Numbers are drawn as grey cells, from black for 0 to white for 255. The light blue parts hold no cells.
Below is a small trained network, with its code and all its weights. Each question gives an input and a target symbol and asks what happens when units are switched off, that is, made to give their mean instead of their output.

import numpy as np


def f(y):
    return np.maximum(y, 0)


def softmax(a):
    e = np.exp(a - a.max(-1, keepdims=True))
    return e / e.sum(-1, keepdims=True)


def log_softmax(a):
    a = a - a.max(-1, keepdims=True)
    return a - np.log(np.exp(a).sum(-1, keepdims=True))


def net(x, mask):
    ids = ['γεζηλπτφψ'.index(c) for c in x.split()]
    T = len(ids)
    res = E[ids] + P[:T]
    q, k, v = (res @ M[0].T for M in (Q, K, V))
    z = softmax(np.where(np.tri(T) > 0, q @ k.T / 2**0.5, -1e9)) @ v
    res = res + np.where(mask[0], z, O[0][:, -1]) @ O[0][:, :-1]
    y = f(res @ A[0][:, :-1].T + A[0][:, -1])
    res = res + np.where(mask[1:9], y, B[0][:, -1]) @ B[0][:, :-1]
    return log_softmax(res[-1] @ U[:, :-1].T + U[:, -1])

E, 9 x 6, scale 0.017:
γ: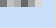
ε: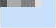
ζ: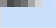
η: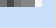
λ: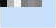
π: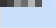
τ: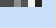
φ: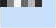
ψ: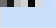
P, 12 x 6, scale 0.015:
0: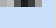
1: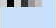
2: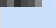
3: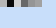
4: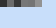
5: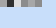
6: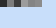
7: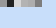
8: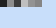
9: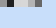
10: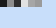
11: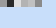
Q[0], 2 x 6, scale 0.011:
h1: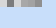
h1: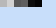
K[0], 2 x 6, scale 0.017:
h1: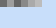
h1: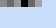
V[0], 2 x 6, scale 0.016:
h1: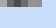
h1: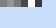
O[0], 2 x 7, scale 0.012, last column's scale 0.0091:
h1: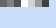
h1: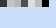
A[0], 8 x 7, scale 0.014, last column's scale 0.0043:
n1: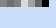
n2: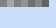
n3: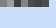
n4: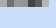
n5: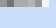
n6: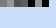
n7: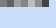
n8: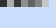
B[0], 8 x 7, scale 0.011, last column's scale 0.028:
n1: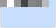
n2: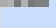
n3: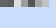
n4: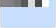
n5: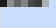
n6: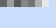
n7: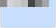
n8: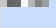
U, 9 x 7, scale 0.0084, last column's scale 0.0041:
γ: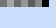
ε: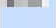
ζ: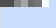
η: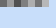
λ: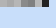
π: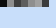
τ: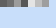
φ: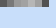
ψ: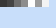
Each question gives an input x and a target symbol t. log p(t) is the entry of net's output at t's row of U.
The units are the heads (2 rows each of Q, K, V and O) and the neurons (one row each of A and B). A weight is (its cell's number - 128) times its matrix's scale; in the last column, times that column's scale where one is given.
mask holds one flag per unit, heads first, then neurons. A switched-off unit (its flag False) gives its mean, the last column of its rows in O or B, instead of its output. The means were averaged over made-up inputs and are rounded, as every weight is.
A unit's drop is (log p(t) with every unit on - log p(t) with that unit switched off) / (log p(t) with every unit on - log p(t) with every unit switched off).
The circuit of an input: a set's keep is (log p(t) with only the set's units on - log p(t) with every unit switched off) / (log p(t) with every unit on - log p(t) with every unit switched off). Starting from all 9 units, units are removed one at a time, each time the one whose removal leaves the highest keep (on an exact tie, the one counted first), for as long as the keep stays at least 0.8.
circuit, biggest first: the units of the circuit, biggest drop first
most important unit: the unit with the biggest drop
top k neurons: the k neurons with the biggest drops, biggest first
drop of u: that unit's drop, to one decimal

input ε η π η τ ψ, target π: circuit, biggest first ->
n5; h1
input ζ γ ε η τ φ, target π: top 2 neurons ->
n5; n3
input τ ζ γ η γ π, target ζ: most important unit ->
n4
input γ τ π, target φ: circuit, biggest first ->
n7; h1; n8
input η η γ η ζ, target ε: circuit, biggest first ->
n8; n4; h1
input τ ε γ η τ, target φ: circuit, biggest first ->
n7; h1; n8
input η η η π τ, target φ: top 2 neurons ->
n7; n4
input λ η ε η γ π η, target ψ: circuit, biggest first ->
n8; h1
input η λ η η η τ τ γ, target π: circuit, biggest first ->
n5; h1
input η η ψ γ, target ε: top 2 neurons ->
n3; n5
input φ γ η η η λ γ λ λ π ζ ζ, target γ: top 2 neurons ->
n5; n4
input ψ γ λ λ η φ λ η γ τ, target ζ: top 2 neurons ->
n4; n5
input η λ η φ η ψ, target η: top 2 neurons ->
n1; n4
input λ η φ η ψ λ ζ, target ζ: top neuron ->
n3
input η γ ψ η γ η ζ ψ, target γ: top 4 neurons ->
n1; n5; n7; n4
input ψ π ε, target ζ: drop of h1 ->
0.5
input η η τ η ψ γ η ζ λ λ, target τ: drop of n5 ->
0.2
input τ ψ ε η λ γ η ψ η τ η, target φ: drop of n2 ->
0.0
